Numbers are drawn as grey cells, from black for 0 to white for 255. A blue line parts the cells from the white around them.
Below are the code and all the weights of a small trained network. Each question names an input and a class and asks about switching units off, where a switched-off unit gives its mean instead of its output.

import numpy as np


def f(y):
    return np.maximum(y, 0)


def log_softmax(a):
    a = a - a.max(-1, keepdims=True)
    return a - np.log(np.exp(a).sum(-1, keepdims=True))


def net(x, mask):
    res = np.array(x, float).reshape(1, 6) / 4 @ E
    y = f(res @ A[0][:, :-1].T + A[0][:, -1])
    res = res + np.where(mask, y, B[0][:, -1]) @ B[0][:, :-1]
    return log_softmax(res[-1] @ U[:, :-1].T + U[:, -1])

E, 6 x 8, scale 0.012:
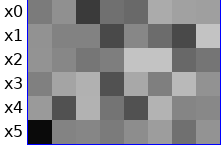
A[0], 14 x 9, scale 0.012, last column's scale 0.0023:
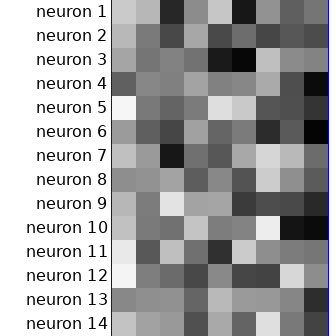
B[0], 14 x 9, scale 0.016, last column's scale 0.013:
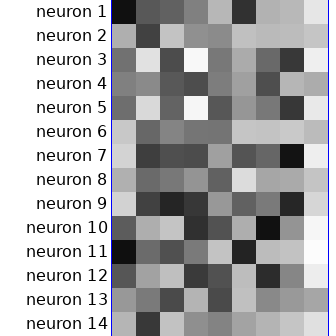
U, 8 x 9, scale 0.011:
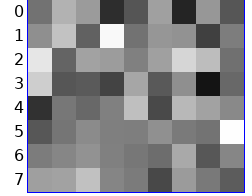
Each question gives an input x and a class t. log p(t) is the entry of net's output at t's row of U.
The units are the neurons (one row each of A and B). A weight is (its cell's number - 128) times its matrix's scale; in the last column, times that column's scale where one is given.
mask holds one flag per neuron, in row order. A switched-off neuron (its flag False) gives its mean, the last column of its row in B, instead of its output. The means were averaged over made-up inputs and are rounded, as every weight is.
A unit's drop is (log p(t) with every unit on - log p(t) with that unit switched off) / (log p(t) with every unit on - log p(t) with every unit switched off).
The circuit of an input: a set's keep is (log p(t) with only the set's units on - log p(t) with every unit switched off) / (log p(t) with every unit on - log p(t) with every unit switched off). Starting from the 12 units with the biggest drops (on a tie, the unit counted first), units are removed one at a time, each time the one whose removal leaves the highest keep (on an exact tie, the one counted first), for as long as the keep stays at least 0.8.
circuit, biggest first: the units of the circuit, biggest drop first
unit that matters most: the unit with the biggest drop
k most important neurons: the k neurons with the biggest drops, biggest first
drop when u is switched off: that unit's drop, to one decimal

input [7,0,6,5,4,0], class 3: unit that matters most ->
neuron 7
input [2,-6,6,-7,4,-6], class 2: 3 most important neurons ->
[neuron 2; neuron 6; neuron 3]
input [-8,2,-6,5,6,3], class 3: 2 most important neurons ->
[neuron 9; neuron 5]
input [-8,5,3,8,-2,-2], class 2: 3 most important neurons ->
[neuron 14; neuron 7; neuron 8]
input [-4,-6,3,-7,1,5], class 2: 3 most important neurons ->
[neuron 12; neuron 6; neuron 10]
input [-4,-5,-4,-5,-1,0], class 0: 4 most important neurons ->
[neuron 10; neuron 5; neuron 14; neuron 7]
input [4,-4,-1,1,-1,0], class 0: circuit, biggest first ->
[neuron 10; neuron 11]
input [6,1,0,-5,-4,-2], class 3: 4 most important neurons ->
[neuron 7; neuron 14; neuron 11; neuron 8]
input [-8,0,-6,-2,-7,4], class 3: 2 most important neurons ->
[neuron 9; neuron 11]
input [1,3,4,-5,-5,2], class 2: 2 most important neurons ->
[neuron 11; neuron 3]
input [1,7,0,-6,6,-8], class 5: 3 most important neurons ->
[neuron 12; neuron 11; neuron 10]
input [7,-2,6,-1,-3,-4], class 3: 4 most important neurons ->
[neuron 7; neuron 3; neuron 8; neuron 1]
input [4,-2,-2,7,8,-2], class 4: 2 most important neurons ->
[neuron 11; neuron 2]
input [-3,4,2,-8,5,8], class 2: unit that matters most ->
neuron 10
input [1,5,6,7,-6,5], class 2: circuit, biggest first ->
[neuron 11; neuron 10]
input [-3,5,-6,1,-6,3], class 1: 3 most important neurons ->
[neuron 11; neuron 10; neuron 3]
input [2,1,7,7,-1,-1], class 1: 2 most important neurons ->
[neuron 5; neuron 2]
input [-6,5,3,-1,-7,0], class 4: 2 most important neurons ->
[neuron 1; neuron 7]
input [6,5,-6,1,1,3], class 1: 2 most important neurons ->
[neuron 10; neuron 9]
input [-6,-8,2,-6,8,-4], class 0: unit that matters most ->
neuron 10
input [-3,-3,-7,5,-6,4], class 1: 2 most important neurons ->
[neuron 11; neuron 3]
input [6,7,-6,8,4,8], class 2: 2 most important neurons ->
[neuron 10; neuron 12]
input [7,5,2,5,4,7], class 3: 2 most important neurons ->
[neuron 10; neuron 12]
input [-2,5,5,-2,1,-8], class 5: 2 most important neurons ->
[neuron 12; neuron 5]
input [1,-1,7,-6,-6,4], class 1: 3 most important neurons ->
[neuron 11; neuron 14; neuron 5]
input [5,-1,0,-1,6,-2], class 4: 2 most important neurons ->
[neuron 11; neuron 9]
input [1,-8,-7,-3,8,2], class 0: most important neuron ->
[neuron 10]
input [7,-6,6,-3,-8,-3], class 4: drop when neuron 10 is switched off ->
-0.1
